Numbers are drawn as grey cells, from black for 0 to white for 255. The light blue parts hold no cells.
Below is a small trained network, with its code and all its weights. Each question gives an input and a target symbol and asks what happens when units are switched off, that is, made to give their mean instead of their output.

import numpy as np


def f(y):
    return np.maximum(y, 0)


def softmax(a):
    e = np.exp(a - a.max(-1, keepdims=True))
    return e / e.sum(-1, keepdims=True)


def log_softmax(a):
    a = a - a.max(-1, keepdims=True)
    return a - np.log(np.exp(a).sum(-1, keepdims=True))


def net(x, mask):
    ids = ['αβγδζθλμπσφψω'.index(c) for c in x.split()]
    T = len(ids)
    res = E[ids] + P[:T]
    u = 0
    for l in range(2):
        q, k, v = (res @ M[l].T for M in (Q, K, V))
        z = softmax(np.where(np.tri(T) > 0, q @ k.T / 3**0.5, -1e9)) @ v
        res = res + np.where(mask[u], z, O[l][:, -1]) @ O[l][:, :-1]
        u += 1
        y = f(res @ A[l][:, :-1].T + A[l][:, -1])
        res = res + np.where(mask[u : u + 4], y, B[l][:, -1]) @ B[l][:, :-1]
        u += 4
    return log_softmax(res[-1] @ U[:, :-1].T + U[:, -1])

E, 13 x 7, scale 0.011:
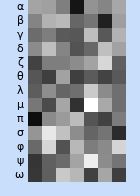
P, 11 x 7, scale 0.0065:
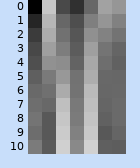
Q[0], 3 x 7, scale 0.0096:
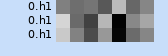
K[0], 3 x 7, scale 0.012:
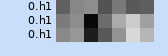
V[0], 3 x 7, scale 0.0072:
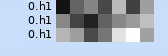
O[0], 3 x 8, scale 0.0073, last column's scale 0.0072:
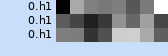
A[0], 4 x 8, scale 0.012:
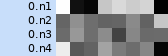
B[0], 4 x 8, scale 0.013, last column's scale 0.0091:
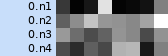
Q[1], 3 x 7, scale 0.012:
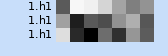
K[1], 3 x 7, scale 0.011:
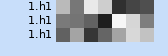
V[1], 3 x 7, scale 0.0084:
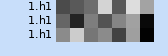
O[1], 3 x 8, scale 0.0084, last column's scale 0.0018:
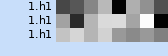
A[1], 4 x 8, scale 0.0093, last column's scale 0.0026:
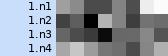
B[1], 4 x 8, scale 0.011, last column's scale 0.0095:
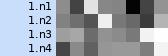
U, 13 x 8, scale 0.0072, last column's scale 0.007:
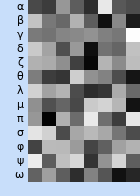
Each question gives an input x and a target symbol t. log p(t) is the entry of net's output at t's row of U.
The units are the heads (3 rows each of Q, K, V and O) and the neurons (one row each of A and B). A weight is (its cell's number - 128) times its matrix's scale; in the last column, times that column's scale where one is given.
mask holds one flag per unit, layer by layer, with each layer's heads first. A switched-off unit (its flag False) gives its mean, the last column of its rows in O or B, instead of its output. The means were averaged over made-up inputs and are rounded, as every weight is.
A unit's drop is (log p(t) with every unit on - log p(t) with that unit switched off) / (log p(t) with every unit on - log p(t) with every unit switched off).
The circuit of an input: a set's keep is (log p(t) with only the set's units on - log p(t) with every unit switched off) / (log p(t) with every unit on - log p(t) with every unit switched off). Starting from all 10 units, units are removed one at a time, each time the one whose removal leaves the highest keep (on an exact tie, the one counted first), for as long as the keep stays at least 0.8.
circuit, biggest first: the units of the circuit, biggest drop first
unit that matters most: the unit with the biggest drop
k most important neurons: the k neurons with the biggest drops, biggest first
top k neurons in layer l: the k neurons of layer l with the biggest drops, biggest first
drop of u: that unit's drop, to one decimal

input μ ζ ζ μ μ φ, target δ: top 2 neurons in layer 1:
(1.n2 1.n4)
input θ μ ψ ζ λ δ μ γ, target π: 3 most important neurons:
(0.n3 1.n3 1.n1)
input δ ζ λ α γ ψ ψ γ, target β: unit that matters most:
1.h1
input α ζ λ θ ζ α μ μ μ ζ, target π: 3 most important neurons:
(1.n3 0.n3 1.n4)
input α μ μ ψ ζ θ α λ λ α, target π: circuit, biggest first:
(1.h1 1.n3)
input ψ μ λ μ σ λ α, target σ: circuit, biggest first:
(1.h1 0.h1)
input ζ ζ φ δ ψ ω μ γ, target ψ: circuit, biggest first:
(1.h1 0.h1)
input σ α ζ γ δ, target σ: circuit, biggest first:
(1.h1 0.n3)
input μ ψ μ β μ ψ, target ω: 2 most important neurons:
(1.n3 0.n2)
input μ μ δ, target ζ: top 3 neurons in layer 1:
(1.n4 1.n2 1.n1)
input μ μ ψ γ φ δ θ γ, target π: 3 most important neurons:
(1.n3 1.n1 0.n3)
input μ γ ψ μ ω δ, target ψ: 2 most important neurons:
(0.n3 1.n4)
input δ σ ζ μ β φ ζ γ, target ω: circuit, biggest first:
(1.h1 1.n3)
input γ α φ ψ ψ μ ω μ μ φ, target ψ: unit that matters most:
1.h1
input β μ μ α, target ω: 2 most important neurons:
(1.n3 0.n3)
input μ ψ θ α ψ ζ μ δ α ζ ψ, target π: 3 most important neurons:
(1.n3 0.n3 1.n4)
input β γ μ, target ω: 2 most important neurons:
(1.n3 0.n2)
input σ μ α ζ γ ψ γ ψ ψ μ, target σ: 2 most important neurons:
(0.n3 1.n1)
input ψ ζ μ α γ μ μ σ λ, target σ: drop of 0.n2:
0.2
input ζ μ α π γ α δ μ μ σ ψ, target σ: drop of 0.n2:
0.2
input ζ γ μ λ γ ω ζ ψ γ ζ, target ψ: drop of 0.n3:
0.2
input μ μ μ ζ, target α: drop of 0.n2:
0.1
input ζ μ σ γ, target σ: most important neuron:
(0.n3)
